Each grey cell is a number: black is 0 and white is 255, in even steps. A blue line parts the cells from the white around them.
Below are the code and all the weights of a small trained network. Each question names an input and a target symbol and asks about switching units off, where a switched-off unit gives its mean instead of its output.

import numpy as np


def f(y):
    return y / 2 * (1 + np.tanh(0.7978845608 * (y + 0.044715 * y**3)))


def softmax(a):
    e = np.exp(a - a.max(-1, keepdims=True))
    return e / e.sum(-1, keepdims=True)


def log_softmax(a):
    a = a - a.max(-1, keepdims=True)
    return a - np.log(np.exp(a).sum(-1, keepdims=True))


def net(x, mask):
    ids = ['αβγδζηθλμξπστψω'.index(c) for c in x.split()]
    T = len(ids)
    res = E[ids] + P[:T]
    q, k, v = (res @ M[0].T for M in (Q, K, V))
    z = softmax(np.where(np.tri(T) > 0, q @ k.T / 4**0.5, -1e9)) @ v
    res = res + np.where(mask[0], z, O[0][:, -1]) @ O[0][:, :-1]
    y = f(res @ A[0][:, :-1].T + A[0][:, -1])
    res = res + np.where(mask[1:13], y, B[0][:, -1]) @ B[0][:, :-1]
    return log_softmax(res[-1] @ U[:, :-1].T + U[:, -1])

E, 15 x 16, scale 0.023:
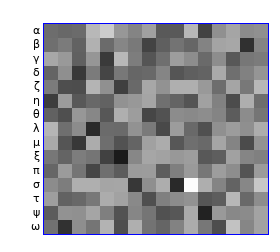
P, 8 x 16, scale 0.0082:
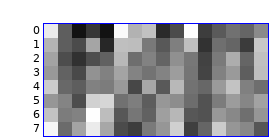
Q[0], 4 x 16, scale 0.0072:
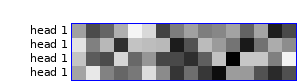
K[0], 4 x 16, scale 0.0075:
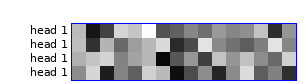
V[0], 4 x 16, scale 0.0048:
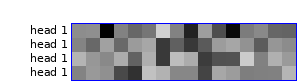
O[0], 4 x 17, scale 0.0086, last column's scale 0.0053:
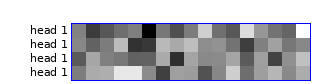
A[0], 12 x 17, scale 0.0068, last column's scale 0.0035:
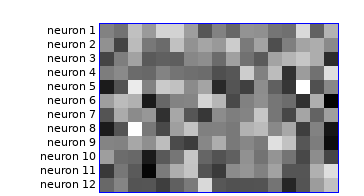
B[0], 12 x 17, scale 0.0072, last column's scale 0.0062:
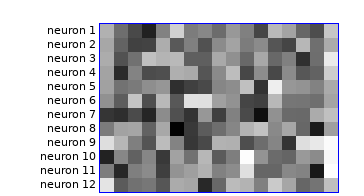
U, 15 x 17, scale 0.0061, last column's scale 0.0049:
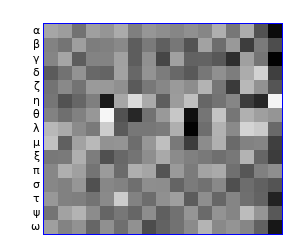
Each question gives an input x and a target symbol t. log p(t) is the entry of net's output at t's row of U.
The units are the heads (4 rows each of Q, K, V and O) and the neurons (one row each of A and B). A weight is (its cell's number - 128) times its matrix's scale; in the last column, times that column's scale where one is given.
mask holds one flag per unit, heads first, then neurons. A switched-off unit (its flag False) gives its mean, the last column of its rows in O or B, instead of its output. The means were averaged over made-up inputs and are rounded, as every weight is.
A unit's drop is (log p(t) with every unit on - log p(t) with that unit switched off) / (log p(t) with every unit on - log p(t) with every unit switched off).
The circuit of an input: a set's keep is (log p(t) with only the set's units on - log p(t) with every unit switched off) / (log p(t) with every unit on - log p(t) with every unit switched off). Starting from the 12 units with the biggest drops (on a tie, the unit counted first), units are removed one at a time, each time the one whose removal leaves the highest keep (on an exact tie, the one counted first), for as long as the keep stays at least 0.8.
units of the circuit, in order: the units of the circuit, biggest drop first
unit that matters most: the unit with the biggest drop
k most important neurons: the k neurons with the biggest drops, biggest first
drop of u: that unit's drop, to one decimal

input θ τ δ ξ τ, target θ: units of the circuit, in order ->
[head 1; neuron 9]
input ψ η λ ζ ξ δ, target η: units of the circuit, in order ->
[head 1; neuron 11]
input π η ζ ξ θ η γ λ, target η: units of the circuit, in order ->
[head 1; neuron 10]
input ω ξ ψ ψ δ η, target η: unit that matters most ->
neuron 9
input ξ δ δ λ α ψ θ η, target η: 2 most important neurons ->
[neuron 9; neuron 12]
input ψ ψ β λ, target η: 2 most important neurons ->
[neuron 11; neuron 10]
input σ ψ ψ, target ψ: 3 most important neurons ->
[neuron 5; neuron 3; neuron 4]
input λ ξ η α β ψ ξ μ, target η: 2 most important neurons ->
[neuron 10; neuron 12]
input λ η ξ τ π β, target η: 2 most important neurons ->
[neuron 11; neuron 10]
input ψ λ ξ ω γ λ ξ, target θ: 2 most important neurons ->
[neuron 9; neuron 11]
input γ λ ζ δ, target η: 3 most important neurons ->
[neuron 11; neuron 12; neuron 10]
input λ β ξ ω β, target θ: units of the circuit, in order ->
[neuron 9; head 1]
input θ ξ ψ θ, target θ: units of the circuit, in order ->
[head 1; neuron 10]
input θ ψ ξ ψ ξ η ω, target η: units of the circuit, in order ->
[head 1; neuron 9]
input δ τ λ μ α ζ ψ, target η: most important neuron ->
[neuron 11]
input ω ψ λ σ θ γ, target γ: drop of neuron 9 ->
-0.1
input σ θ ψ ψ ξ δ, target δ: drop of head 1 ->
1.0
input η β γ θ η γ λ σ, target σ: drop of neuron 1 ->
0.2
